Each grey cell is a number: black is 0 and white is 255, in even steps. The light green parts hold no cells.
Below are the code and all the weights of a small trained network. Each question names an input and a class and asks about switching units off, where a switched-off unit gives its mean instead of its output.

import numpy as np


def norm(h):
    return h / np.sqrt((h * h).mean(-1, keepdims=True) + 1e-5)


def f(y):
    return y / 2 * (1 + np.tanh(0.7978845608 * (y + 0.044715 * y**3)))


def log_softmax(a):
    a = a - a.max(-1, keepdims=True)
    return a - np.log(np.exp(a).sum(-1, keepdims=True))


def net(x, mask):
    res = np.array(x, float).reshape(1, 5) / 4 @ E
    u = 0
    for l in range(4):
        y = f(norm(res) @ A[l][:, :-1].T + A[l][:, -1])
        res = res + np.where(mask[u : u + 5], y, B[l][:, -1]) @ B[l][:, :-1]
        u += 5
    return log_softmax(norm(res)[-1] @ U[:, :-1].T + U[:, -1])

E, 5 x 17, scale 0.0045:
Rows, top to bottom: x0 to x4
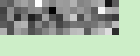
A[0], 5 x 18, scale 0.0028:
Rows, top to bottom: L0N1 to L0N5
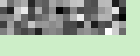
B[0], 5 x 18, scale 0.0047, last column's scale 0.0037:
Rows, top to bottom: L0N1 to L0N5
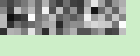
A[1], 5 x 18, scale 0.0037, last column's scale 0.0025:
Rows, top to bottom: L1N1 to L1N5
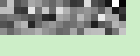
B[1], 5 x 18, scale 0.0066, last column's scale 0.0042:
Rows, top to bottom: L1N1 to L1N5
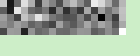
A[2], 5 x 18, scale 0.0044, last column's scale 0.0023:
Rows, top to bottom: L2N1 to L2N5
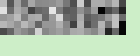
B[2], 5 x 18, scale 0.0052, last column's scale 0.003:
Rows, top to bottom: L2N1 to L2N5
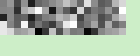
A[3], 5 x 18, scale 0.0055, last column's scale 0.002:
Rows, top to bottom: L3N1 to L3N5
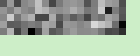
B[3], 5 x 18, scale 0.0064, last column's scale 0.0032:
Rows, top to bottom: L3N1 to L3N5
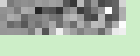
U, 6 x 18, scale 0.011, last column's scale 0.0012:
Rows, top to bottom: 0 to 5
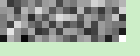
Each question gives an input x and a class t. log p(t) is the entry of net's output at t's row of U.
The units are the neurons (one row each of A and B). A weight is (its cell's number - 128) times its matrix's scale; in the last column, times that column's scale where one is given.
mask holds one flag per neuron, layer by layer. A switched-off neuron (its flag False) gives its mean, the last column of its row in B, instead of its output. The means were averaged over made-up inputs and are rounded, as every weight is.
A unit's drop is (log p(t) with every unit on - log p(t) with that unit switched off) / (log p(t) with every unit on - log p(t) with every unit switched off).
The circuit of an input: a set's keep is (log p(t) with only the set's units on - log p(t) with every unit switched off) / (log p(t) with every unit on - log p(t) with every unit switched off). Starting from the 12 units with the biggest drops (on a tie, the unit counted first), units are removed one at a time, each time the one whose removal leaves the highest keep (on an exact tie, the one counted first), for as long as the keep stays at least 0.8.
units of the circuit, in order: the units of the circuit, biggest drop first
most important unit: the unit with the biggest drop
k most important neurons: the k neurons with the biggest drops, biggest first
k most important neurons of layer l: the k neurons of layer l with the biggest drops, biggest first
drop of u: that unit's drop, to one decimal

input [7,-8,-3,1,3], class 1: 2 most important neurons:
[L2N2; L0N5]
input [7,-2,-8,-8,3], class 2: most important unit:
L2N3
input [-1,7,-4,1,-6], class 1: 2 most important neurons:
[L1N3; L3N1]
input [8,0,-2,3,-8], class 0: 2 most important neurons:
[L1N1; L0N5]
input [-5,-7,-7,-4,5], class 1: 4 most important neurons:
[L2N2; L0N4; L3N5; L1N1]
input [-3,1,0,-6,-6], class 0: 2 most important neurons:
[L1N1; L0N2]
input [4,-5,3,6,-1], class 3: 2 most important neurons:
[L0N2; L1N4]
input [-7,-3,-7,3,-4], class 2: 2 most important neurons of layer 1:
[L1N5; L1N3]
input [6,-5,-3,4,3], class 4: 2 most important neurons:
[L2N5; L1N3]
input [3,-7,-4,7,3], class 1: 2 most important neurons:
[L2N2; L1N2]
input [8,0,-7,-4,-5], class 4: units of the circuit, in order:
[L2N5; L3N2]
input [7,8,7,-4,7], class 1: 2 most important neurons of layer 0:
[L0N4; L0N5]
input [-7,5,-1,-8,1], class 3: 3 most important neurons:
[L1N2; L2N5; L1N5]
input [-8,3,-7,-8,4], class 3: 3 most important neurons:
[L1N2; L2N5; L3N5]
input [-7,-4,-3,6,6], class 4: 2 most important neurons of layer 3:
[L3N3; L3N1]
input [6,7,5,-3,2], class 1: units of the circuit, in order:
[L3N1]
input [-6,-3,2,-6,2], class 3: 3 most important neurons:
[L1N2; L2N5; L1N5]
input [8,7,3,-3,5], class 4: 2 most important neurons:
[L2N5; L2N2]
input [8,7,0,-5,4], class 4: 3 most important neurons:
[L2N5; L2N2; L3N2]
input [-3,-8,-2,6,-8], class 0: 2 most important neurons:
[L1N1; L1N3]
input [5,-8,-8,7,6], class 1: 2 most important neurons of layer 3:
[L3N5; L3N4]
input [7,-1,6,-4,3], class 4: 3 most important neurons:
[L2N5; L2N1; L2N3]
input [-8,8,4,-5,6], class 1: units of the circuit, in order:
[L1N3]
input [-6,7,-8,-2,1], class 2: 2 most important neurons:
[L2N3; L2N1]
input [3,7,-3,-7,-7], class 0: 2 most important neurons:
[L1N1; L2N2]
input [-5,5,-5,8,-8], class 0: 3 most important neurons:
[L1N1; L1N2; L0N4]
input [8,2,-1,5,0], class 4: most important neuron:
[L2N5]
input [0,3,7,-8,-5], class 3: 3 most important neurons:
[L1N2; L2N1; L2N3]
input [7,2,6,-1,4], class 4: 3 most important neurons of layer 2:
[L2N5; L2N1; L2N3]
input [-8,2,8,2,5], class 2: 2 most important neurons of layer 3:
[L3N5; L3N2]
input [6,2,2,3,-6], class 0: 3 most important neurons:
[L1N1; L0N5; L3N4]
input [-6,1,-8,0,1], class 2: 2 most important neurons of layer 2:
[L2N3; L2N1]
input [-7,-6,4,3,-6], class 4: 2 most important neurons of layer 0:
[L0N5; L0N1]
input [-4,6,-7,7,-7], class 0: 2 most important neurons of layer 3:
[L3N5; L3N1]
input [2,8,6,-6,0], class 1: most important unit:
L1N3
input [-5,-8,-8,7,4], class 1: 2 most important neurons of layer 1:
[L1N2; L1N1]
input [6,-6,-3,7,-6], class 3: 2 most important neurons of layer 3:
[L3N4; L3N2]
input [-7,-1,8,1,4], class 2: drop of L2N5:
0.1
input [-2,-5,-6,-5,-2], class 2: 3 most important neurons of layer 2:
[L2N3; L2N1; L2N4]
